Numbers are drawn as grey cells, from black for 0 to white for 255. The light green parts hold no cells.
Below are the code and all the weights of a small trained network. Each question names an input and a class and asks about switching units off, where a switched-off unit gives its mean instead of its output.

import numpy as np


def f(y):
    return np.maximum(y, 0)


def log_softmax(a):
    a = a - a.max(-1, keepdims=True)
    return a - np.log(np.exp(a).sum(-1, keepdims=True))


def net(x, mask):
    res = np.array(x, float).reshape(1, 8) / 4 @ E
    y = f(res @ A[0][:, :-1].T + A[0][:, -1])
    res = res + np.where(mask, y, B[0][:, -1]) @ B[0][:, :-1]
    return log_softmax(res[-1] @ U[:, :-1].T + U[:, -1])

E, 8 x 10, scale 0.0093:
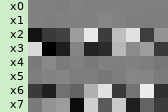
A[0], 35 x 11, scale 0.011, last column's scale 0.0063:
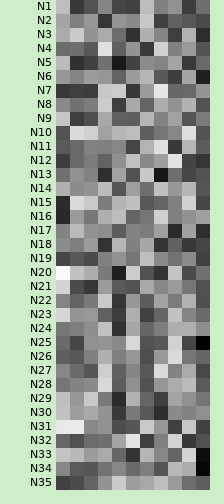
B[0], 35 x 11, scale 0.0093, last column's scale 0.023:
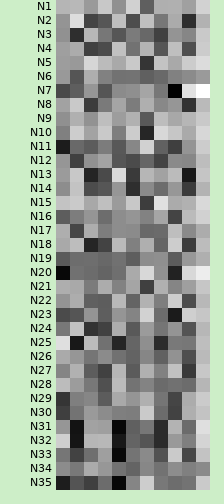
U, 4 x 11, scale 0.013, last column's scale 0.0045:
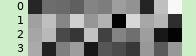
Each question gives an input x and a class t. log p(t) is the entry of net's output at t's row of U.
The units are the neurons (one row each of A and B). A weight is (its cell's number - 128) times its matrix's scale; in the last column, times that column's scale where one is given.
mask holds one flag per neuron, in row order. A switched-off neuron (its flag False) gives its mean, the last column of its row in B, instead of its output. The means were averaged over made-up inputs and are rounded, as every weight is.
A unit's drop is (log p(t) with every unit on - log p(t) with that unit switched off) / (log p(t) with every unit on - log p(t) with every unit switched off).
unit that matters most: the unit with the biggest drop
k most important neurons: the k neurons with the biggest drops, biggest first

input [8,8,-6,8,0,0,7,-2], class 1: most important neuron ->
[N5]
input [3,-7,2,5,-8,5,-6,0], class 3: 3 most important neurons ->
[N31 N33 N15]
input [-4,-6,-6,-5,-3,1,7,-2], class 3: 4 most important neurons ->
[N32 N25 N7 N12]
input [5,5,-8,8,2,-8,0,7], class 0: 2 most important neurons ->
[N20 N23]
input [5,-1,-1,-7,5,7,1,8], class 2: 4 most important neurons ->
[N13 N18 N2 N5]
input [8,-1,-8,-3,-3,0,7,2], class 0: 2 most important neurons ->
[N20 N23]
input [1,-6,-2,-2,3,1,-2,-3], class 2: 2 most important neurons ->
[N7 N5]
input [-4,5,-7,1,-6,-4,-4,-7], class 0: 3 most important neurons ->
[N20 N23 N30]
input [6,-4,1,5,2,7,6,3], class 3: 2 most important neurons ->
[N32 N15]
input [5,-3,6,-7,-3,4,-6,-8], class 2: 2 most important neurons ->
[N4 N27]
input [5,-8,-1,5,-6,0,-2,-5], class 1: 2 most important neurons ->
[N5 N9]
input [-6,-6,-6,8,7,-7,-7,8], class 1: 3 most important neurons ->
[N5 N1 N9]
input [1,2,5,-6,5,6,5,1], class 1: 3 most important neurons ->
[N15 N10 N20]
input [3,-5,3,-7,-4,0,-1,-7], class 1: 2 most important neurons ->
[N10 N15]
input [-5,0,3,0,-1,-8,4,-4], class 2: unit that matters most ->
N31
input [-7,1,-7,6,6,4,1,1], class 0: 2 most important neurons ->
[N20 N23]
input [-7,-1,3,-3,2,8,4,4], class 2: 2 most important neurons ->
[N31 N20]
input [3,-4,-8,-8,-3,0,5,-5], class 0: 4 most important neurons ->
[N20 N23 N29 N30]
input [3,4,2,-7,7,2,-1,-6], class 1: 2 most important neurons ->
[N10 N15]
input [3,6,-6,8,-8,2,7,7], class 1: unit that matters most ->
N5
